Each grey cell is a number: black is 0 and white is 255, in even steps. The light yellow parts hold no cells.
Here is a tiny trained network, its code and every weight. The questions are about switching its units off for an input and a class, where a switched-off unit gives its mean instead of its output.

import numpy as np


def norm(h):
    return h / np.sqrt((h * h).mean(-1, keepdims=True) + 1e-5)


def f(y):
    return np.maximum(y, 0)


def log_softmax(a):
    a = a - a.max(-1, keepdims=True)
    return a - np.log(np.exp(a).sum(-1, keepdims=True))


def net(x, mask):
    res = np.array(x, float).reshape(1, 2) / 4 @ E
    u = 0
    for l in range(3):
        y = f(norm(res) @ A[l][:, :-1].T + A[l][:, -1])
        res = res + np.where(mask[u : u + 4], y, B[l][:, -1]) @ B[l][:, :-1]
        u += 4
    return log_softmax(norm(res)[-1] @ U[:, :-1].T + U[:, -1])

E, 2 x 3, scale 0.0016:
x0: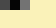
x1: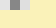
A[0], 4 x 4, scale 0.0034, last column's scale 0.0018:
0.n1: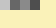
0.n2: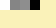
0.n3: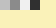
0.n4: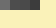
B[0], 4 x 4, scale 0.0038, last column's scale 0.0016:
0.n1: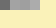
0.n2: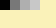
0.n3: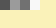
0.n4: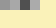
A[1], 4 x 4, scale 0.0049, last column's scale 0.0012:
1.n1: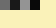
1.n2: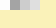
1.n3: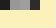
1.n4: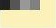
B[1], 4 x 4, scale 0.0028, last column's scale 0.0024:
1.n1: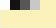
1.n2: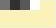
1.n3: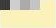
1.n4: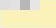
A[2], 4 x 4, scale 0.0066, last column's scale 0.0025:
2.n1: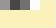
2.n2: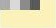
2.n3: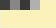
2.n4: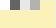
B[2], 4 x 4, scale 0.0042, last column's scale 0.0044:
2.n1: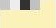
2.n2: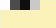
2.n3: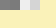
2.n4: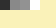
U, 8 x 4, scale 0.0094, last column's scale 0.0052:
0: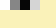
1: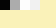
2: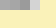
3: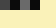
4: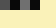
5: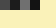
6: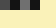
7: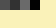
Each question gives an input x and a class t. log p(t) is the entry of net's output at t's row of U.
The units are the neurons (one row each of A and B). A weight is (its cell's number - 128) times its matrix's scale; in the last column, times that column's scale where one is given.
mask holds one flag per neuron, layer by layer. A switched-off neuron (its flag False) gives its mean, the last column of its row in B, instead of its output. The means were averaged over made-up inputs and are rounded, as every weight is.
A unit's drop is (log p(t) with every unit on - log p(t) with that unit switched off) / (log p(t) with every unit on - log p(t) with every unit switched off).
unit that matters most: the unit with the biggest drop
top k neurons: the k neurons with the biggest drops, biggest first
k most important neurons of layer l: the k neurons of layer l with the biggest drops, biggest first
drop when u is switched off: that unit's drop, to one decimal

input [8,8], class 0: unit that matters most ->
1.n1
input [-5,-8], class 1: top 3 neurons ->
[2.n3; 1.n4; 2.n1]
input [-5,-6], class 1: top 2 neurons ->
[1.n4; 2.n3]
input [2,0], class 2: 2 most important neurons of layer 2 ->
[2.n1; 2.n2]
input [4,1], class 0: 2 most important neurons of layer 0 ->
[0.n2; 0.n3]
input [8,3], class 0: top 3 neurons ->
[2.n1; 1.n1; 2.n3]
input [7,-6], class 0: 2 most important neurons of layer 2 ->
[2.n1; 2.n4]
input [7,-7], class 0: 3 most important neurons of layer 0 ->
[0.n2; 0.n3; 0.n1]
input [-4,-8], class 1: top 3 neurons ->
[2.n3; 2.n1; 1.n4]
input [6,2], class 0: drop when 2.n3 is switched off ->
0.1
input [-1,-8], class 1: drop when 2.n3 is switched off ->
0.2
